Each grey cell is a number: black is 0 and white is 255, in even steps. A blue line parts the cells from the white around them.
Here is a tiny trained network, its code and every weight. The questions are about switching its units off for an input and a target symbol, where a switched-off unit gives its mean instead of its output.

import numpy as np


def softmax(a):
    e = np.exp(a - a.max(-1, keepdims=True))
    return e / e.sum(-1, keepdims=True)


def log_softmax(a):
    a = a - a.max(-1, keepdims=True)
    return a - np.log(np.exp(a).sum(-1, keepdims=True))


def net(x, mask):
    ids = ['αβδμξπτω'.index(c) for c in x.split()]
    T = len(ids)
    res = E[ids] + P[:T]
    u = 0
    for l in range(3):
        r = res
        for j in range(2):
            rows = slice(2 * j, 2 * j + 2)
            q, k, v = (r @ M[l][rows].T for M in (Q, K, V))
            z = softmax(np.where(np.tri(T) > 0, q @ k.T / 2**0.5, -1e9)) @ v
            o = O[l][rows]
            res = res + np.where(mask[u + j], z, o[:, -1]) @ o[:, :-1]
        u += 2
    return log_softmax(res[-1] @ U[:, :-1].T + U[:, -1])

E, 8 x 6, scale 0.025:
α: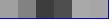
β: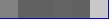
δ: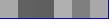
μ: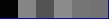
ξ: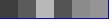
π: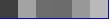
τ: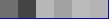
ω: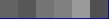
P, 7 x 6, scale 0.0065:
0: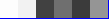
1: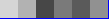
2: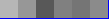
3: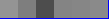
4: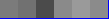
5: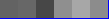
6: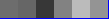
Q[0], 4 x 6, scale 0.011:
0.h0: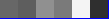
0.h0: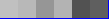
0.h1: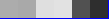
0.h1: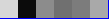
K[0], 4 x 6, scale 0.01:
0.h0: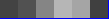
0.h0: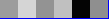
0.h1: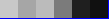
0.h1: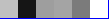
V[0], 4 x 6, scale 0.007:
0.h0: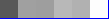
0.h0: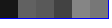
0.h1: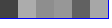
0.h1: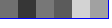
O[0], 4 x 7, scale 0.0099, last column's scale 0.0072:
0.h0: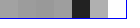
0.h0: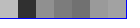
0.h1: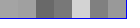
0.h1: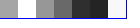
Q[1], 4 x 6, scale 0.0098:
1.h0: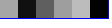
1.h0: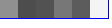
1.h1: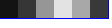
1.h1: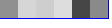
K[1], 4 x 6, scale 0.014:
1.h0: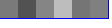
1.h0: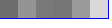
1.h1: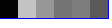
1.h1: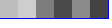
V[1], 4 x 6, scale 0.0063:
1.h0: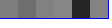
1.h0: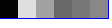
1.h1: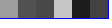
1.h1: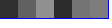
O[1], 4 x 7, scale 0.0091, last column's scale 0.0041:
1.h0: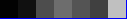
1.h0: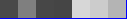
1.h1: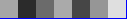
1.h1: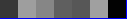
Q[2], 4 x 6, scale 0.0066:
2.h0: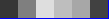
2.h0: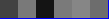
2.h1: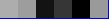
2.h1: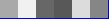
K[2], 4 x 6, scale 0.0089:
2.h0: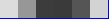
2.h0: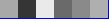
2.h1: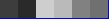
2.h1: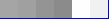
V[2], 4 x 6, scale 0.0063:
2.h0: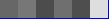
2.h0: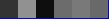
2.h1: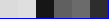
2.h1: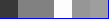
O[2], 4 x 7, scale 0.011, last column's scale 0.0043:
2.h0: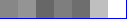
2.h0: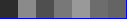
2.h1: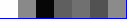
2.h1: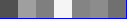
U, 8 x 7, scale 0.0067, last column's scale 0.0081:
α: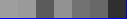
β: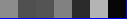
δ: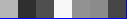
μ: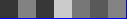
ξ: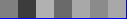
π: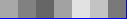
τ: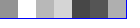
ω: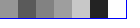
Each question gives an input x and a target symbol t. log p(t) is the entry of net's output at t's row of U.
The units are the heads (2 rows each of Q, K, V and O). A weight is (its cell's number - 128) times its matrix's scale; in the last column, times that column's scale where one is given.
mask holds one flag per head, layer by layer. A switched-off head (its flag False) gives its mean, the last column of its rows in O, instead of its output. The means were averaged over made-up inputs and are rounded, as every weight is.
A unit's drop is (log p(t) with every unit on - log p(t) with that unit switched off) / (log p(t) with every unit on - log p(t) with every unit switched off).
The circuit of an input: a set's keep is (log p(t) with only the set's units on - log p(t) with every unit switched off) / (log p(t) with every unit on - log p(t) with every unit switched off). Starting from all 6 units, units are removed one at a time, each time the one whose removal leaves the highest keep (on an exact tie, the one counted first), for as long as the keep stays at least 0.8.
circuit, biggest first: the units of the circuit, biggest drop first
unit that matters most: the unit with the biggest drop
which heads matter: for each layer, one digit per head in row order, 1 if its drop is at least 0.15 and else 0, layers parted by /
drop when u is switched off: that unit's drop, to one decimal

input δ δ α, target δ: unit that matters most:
0.h1
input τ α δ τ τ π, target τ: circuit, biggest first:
0.h0, 1.h0
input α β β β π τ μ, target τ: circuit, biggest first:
0.h0, 1.h0
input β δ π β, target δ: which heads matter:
00 / 01 / 01
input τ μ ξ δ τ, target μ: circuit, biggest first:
2.h0, 1.h0, 0.h0
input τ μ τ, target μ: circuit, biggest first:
2.h0, 1.h0
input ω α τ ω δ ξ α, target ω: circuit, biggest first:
0.h0, 2.h0, 1.h0
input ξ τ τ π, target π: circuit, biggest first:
1.h0, 0.h1
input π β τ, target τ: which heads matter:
11 / 00 / 00
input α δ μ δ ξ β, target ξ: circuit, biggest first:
2.h1, 0.h0
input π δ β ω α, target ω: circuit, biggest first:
0.h0, 2.h0
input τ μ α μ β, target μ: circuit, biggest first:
2.h0, 2.h1
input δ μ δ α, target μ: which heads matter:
01 / 00 / 11
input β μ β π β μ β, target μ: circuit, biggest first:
2.h0
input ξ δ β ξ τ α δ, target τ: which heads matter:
01 / 00 / 01
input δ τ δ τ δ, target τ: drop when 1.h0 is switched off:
-0.1
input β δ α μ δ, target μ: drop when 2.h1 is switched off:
0.2
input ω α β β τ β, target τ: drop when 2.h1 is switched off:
0.0
